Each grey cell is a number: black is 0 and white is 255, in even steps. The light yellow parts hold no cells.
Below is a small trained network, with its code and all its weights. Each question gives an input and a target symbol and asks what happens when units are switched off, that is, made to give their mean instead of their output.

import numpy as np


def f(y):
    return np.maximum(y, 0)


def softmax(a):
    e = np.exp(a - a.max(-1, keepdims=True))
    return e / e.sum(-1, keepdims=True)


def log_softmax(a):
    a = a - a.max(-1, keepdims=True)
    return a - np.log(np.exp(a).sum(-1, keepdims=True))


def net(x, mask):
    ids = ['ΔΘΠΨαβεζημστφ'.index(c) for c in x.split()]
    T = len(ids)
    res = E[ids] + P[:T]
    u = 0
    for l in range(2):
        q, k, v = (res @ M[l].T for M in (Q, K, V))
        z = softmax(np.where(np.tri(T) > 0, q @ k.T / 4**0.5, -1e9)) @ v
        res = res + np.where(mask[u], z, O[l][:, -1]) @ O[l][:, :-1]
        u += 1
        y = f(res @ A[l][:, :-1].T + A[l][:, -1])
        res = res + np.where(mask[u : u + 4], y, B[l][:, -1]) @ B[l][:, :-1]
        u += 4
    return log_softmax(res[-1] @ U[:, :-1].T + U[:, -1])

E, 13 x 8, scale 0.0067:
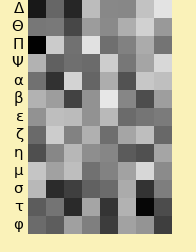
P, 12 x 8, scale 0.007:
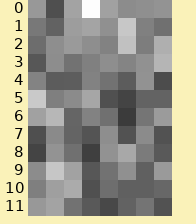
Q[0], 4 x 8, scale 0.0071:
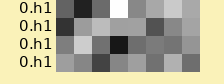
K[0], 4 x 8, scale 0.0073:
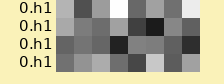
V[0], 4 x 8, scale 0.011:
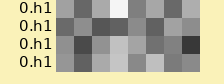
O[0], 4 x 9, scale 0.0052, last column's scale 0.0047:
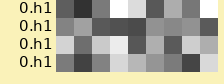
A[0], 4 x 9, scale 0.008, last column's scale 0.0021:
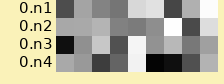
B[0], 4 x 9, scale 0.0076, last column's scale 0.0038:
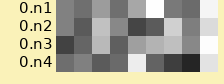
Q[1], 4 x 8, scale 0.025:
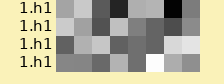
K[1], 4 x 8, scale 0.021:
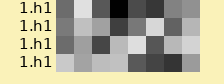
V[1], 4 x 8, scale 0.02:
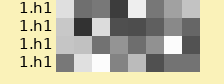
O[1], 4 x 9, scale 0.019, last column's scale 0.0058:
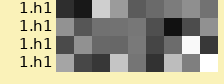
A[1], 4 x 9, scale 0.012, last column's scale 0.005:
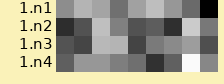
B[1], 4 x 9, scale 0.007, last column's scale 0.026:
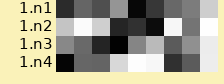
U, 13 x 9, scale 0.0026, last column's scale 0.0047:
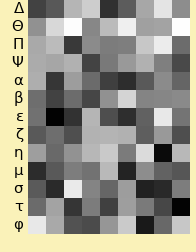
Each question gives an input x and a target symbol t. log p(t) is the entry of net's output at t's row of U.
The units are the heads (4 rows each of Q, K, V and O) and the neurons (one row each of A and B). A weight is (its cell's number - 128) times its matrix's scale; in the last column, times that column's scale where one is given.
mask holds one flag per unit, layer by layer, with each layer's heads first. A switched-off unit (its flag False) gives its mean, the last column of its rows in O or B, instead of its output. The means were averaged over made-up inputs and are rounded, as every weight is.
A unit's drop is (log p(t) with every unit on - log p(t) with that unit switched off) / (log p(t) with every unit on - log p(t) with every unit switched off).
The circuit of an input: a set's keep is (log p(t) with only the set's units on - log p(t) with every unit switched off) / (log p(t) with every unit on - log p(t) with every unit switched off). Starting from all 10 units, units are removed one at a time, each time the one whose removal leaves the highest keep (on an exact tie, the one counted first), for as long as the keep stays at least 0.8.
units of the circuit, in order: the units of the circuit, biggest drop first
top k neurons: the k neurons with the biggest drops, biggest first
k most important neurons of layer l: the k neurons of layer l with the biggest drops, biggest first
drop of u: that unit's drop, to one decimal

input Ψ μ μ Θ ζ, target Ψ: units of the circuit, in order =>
[1.n2 1.h1 1.n3]
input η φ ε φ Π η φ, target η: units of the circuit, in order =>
[1.h1 0.h1]
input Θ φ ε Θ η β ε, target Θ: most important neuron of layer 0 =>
[0.n1]
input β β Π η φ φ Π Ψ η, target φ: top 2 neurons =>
[0.n1 0.n2]
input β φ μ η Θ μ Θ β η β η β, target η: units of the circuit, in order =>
[1.h1 0.n4]
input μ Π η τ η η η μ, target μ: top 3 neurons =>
[1.n4 1.n2 0.n2]
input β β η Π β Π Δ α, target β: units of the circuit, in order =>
[1.n3 1.h1]
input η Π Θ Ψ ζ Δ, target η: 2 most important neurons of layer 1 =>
[1.n3 1.n1]
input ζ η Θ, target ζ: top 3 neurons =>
[1.n4 1.n2 0.n2]
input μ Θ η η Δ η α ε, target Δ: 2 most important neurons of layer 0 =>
[0.n4 0.n3]
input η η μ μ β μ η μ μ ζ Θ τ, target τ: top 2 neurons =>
[1.n1 0.n2]
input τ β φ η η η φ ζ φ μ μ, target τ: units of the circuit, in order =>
[1.n1 1.h1]
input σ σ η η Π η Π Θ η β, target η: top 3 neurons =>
[0.n4 1.n3 0.n3]
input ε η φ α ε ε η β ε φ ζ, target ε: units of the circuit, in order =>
[1.h1]
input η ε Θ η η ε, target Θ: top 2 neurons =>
[0.n4 0.n1]
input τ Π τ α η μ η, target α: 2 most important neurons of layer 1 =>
[1.n4 1.n2]
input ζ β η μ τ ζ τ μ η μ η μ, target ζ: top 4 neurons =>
[1.n4 1.n2 0.n2 0.n4]
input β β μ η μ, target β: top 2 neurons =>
[1.n3 1.n2]
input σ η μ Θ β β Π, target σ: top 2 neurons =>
[1.n2 1.n1]
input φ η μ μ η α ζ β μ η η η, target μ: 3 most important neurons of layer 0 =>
[0.n3 0.n1 0.n2]
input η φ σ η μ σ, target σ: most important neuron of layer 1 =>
[1.n2]
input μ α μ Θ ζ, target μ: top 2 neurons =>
[1.n4 1.n2]
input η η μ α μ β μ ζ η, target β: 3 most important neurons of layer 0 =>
[0.n4 0.n3 0.n2]
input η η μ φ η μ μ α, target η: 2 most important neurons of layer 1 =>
[1.n3 1.n1]
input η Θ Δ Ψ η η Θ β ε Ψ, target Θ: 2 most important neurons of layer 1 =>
[1.n1 1.n3]
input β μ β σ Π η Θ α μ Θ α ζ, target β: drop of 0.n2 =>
0.1
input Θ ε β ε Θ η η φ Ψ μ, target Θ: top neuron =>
[1.n4]
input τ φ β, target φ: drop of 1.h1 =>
1.1
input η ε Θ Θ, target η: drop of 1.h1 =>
0.8
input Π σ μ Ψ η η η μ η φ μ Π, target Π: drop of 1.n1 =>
0.0
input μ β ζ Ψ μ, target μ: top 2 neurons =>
[1.n4 1.n2]
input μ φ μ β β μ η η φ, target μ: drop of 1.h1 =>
1.3
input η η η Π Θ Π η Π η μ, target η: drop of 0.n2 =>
0.1
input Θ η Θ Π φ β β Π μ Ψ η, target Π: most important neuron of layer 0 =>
[0.n1]
